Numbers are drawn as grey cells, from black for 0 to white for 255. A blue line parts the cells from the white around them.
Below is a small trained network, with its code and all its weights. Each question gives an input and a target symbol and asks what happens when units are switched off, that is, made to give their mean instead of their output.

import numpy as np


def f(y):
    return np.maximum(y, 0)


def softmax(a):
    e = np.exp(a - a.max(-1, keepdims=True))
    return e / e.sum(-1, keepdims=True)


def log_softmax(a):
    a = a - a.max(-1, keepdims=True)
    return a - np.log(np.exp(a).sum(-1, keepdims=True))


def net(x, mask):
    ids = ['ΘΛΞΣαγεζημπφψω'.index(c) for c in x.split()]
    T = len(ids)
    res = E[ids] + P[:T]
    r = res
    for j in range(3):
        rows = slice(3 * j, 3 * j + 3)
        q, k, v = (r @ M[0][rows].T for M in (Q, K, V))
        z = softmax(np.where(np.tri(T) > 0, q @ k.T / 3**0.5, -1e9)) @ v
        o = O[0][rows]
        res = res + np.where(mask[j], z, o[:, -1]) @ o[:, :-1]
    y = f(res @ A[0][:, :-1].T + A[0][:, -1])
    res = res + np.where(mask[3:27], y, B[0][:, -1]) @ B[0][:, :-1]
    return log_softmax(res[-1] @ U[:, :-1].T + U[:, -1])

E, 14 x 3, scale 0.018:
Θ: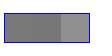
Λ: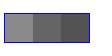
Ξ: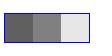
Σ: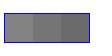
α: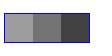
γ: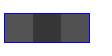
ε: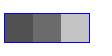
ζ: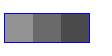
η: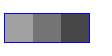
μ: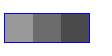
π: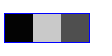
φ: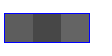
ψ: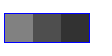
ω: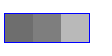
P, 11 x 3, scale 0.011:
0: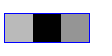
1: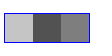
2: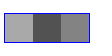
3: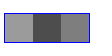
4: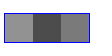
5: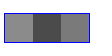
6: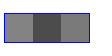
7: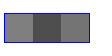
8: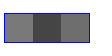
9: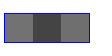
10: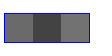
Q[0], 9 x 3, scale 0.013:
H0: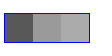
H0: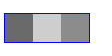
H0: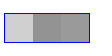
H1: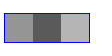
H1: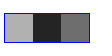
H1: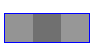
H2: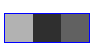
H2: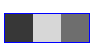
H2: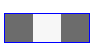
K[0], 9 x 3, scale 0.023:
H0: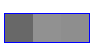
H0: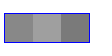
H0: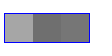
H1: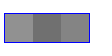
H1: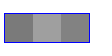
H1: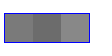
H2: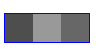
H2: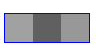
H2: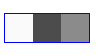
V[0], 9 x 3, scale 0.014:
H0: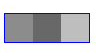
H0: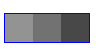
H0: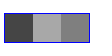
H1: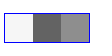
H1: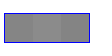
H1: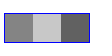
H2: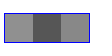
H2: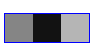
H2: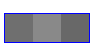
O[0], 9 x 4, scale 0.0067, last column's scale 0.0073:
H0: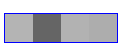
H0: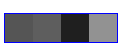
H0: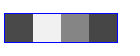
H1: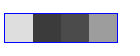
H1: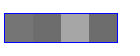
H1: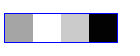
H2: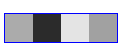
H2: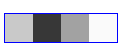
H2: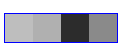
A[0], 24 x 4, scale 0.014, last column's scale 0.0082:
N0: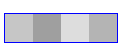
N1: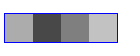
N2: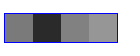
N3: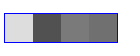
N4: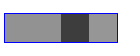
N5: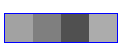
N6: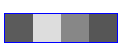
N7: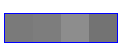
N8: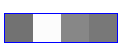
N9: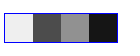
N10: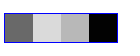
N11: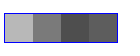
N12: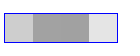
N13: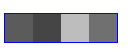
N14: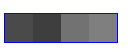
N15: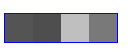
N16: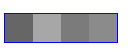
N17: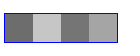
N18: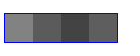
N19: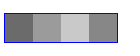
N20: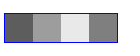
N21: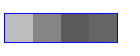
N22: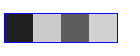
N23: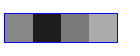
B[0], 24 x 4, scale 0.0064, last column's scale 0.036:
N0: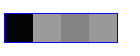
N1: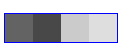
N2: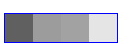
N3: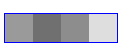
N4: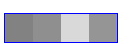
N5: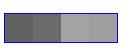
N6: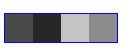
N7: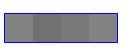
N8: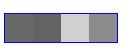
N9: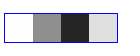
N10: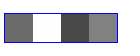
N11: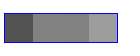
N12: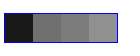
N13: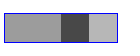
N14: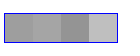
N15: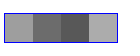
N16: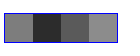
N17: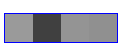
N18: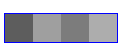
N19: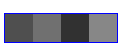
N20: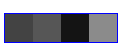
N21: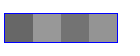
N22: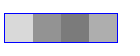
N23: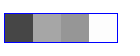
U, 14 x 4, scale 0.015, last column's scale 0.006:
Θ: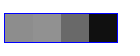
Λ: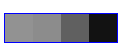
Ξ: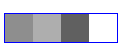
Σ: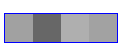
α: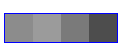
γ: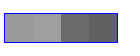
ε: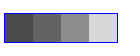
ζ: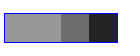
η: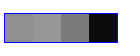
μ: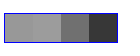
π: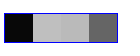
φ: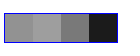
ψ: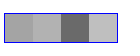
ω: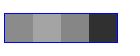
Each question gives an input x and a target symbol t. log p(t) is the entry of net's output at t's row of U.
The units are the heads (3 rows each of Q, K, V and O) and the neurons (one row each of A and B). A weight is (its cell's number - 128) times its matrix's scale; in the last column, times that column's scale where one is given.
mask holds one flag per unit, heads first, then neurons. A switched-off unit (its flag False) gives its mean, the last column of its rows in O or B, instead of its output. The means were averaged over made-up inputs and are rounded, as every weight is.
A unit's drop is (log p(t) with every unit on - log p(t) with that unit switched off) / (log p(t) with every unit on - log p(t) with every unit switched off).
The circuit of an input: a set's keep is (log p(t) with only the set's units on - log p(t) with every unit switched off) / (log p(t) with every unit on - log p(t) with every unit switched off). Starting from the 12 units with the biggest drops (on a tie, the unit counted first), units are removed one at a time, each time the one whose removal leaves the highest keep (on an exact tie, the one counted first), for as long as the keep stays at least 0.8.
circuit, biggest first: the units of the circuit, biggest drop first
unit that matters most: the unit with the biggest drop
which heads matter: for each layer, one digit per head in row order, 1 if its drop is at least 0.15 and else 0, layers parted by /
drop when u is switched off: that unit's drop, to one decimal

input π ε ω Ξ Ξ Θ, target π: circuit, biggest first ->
N9; H2
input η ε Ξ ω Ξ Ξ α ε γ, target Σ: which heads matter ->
101
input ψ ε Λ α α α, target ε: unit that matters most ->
N22
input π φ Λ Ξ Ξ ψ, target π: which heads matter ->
000
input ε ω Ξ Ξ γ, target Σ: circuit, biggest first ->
H2; H0
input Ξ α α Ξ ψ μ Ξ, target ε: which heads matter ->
100
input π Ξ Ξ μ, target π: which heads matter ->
001
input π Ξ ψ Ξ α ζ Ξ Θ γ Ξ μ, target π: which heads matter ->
000
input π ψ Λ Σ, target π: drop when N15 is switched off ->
0.1
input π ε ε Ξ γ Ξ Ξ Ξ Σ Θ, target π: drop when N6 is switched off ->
0.0
